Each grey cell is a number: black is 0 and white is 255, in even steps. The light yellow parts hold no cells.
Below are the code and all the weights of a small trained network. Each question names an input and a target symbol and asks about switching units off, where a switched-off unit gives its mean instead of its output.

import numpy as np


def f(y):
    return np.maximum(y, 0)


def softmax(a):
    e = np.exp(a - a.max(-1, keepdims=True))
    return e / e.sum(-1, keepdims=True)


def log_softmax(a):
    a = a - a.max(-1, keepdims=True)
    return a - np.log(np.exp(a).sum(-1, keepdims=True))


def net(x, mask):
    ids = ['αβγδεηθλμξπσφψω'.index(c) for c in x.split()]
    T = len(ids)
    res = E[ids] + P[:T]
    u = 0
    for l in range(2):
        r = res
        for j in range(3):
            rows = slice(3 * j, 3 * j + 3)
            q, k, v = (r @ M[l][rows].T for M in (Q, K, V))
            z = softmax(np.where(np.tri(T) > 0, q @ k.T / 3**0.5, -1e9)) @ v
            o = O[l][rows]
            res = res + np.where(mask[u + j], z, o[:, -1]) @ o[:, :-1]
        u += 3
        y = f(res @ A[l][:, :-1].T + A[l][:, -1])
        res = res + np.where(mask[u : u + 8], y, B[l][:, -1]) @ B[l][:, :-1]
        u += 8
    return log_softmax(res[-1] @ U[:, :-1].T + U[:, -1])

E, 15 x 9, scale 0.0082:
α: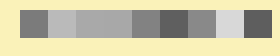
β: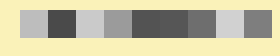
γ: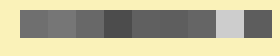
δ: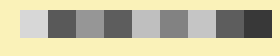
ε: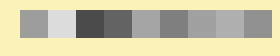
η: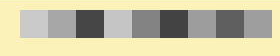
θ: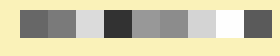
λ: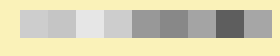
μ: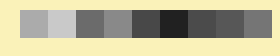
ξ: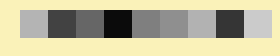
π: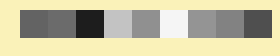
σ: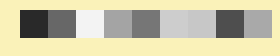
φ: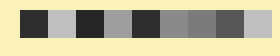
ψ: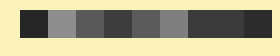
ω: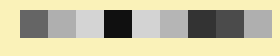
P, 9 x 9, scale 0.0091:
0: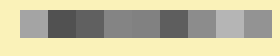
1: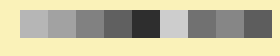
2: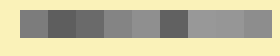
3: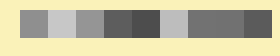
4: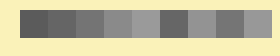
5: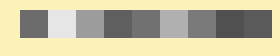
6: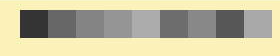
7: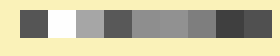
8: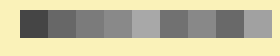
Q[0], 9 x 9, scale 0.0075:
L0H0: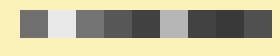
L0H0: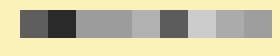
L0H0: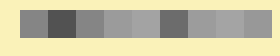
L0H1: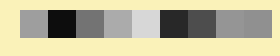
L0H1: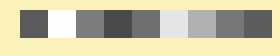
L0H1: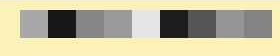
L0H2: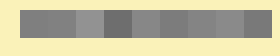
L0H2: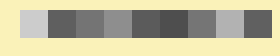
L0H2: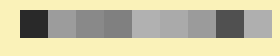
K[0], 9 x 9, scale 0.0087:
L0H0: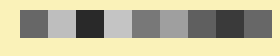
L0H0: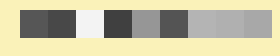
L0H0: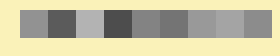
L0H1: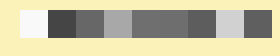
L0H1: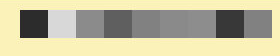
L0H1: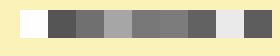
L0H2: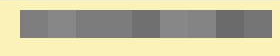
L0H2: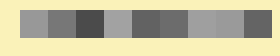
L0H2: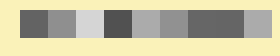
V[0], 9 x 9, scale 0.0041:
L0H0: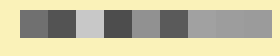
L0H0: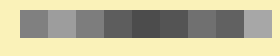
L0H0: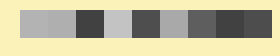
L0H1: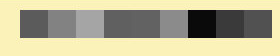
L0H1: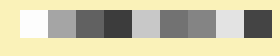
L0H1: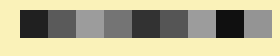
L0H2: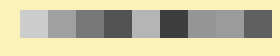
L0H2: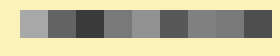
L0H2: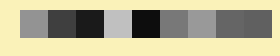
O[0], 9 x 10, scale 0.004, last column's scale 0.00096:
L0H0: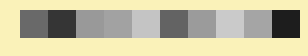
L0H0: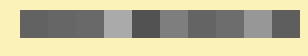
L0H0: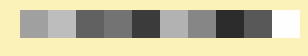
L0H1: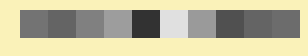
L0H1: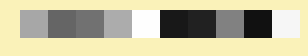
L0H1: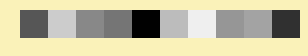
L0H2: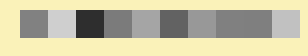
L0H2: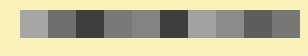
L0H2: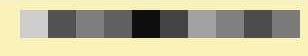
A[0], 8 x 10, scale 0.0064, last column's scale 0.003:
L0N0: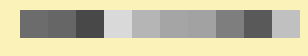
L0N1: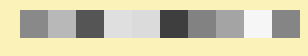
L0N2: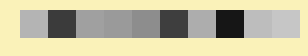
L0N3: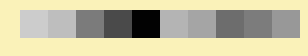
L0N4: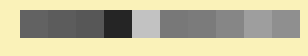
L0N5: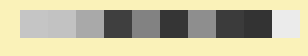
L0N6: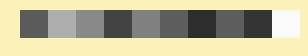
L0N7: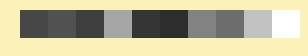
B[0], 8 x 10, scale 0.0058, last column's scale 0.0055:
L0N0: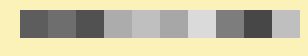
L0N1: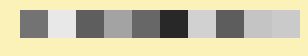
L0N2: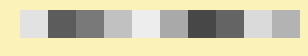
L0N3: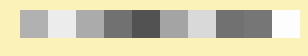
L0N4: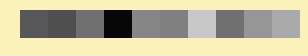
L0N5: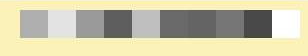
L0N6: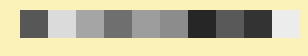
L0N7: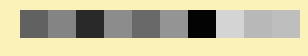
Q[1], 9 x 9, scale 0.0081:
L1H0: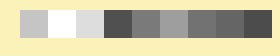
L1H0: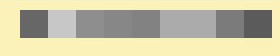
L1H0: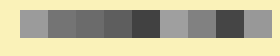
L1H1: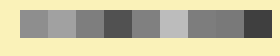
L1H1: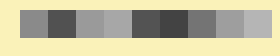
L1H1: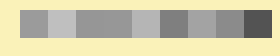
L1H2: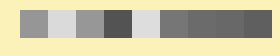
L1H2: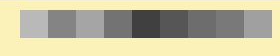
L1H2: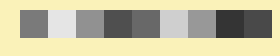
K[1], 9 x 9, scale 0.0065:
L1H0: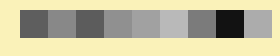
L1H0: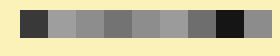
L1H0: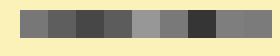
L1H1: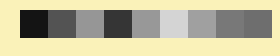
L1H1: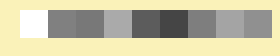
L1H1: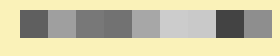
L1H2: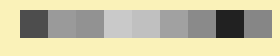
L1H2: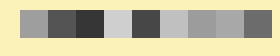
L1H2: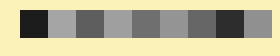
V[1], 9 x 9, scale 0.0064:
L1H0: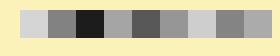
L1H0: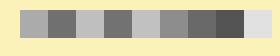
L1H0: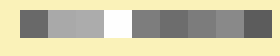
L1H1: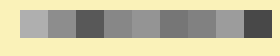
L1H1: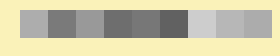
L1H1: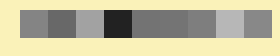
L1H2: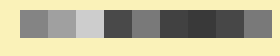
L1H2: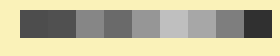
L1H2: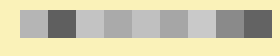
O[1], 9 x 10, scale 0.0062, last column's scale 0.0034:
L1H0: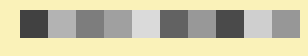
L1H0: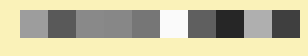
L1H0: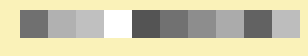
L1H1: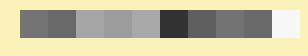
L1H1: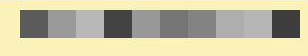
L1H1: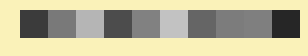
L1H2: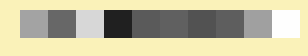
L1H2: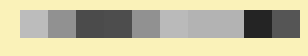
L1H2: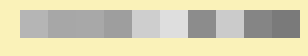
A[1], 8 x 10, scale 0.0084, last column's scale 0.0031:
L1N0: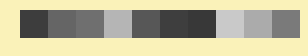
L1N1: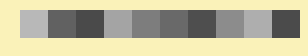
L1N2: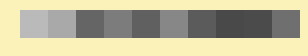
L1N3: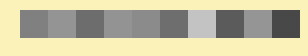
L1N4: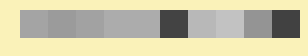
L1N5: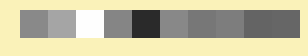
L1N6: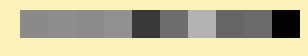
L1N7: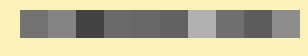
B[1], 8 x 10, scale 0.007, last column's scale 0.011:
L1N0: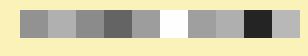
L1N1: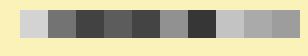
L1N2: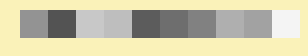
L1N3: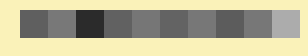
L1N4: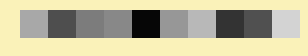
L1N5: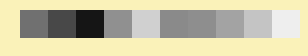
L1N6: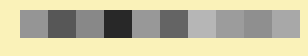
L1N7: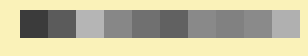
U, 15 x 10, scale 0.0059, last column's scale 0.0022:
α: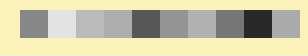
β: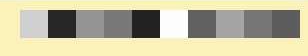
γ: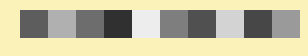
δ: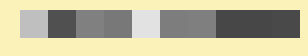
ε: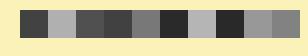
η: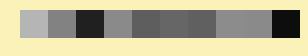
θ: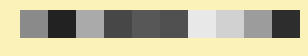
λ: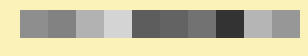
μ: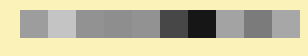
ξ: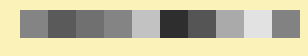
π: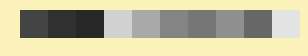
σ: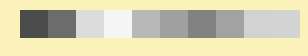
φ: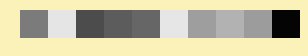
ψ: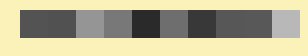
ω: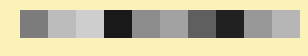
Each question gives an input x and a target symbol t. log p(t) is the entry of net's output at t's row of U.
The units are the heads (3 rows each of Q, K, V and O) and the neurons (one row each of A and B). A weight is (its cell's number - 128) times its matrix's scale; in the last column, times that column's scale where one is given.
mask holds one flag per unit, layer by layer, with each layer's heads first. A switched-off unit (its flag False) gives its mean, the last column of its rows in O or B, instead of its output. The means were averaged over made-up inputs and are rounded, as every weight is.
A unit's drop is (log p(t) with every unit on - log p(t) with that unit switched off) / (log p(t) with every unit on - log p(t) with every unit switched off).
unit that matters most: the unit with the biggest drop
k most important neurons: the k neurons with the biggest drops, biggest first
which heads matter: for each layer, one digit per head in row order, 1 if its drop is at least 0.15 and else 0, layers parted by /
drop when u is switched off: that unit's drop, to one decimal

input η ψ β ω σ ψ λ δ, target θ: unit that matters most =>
L0N6
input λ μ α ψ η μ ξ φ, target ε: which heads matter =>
110 / 001
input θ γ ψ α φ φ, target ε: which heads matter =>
010 / 101
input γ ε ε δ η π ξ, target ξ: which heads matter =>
000 / 000
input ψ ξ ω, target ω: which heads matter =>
000 / 100
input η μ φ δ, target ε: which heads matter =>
010 / 101
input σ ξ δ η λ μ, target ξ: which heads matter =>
100 / 001
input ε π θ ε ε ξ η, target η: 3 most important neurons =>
[L1N1; L0N2; L0N1]
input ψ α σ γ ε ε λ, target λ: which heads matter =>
000 / 000
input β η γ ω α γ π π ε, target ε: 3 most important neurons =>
[L0N1; L1N2; L0N5]
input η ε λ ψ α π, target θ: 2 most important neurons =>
[L0N6; L1N6]
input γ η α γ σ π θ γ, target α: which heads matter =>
110 / 101
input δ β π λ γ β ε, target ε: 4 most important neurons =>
[L0N1; L1N2; L0N4; L1N3]
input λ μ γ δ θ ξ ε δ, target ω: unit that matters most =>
L1H0
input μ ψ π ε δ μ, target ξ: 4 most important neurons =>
[L1N5; L0N6; L1N2; L1N4]
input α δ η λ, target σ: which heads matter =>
000 / 101
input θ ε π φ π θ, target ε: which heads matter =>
110 / 101
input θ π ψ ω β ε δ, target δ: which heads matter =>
010 / 001
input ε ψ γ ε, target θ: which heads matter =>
000 / 101
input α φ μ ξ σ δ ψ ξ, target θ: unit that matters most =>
L0H1
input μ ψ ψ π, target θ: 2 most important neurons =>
[L1N6; L0N6]
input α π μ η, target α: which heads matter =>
000 / 101
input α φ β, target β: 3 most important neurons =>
[L1N0; L1N4; L1N1]
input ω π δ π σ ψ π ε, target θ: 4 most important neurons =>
[L0N6; L1N2; L1N6; L1N5]
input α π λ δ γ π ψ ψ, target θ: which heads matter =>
010 / 101
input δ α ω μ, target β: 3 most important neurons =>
[L1N2; L0N3; L0N1]
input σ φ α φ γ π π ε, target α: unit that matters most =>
L1H2
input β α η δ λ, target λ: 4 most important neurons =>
[L1N4; L0N1; L0N2; L1N5]
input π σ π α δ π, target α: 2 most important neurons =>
[L0N0; L1N5]
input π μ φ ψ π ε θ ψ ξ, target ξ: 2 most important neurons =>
[L0N2; L1N4]
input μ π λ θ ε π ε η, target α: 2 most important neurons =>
[L0N0; L0N5]
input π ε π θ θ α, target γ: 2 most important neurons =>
[L1N5; L0N6]
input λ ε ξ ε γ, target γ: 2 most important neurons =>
[L1N0; L1N4]
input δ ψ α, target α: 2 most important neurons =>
[L1N4; L1N5]
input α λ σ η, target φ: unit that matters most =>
L0H1
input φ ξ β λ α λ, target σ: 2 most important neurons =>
[L1N5; L1N2]
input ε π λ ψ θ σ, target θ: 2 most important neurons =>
[L0N6; L1N6]
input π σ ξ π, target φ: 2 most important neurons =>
[L0N3; L1N4]
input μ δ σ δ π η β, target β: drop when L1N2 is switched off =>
-0.1
